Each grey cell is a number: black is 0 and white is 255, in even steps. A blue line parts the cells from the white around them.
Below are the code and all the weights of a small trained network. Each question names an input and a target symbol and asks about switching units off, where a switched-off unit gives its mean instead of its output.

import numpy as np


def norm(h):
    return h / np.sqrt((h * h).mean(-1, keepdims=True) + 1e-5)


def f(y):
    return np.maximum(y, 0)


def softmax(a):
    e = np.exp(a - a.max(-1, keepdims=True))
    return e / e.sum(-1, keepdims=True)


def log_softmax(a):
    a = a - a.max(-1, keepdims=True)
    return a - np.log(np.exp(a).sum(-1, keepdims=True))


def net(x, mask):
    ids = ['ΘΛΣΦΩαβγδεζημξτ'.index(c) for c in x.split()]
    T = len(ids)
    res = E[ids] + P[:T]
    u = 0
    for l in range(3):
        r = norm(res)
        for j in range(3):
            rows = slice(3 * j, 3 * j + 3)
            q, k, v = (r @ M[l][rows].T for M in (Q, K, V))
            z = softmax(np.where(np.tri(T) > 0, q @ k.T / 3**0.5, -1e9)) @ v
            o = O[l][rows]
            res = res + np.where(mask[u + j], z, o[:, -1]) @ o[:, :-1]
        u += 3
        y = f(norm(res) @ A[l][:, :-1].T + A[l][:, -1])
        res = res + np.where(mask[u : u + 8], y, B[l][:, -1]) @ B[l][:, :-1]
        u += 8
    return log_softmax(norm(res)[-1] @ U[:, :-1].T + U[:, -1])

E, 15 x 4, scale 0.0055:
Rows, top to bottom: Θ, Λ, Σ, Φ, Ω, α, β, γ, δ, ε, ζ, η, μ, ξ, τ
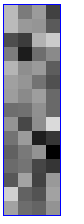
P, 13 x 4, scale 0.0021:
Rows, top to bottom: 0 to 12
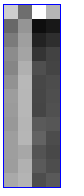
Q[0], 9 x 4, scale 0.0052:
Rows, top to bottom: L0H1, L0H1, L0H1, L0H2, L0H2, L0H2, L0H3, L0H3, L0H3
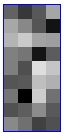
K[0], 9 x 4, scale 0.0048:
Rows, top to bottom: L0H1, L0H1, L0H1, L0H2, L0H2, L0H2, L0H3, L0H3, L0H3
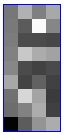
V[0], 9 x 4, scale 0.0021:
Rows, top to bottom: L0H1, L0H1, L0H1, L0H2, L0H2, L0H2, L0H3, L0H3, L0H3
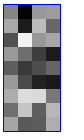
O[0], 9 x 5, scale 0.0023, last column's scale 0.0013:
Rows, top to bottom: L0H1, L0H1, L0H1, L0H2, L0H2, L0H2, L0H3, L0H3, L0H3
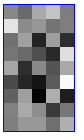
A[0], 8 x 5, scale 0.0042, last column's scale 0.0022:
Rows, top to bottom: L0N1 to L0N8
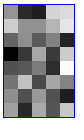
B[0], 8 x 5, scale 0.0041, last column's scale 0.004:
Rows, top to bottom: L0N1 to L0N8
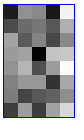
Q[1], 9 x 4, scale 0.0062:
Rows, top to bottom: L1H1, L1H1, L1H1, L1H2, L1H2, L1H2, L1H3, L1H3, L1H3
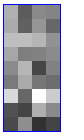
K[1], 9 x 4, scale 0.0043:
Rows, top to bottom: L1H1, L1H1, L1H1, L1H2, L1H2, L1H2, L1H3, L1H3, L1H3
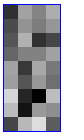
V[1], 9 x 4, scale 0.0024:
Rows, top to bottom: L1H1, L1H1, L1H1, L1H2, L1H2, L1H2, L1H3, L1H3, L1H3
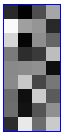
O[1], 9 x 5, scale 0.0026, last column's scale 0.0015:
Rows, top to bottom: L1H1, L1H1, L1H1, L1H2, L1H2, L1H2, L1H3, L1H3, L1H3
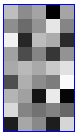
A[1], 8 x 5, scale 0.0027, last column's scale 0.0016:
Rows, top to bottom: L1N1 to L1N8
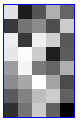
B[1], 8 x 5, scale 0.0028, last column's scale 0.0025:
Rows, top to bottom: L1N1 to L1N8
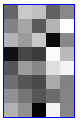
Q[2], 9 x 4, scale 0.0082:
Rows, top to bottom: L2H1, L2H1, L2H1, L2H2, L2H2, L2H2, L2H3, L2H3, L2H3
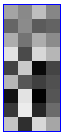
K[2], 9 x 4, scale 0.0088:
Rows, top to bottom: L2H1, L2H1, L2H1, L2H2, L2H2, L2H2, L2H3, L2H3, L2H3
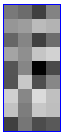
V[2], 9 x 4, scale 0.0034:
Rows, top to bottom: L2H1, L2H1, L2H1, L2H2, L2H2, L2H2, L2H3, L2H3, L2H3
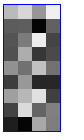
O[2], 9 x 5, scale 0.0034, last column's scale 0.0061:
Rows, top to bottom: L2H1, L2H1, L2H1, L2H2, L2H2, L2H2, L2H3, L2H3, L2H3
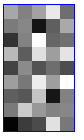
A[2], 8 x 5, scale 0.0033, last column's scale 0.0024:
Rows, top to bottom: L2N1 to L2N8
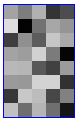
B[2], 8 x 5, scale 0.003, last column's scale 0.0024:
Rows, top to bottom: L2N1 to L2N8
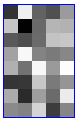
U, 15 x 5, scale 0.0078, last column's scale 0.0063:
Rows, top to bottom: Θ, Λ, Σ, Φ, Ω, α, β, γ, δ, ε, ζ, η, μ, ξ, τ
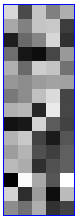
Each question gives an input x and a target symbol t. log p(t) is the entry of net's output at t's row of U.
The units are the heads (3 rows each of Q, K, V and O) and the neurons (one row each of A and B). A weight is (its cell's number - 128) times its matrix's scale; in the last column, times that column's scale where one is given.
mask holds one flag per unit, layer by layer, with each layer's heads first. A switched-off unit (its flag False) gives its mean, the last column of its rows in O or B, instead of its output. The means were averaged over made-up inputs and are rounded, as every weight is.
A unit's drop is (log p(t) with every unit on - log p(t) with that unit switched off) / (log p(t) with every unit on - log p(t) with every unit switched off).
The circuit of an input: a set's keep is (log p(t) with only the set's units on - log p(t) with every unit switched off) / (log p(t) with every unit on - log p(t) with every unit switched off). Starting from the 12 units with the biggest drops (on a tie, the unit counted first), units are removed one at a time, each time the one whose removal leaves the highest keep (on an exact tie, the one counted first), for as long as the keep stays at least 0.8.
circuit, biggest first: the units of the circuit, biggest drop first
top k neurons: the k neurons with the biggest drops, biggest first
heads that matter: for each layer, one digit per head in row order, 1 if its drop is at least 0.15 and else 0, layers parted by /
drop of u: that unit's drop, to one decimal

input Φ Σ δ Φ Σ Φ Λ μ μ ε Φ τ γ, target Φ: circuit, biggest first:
(L2H3; L2H1; L1H2)
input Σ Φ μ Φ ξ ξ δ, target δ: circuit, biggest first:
(L0N1)
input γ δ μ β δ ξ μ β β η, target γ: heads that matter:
110 / 000 / 000
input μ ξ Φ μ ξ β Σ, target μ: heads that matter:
010 / 001 / 001
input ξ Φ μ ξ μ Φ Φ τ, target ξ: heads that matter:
000 / 001 / 001
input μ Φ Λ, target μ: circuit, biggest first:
(L0H2; L1H3; L1N4)
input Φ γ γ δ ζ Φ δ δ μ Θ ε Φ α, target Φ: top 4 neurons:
(L1N4; L0N1; L0N8; L0N2)
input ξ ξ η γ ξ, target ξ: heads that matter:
000 / 001 / 000
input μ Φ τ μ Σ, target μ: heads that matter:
010 / 101 / 001
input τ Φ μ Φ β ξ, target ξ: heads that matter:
110 / 111 / 000
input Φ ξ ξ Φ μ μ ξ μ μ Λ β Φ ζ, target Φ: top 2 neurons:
(L0N8; L0N1)
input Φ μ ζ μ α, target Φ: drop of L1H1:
0.3
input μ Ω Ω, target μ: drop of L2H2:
0.1
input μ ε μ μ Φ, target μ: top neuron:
(L0N1)
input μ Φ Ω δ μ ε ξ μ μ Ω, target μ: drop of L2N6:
0.0
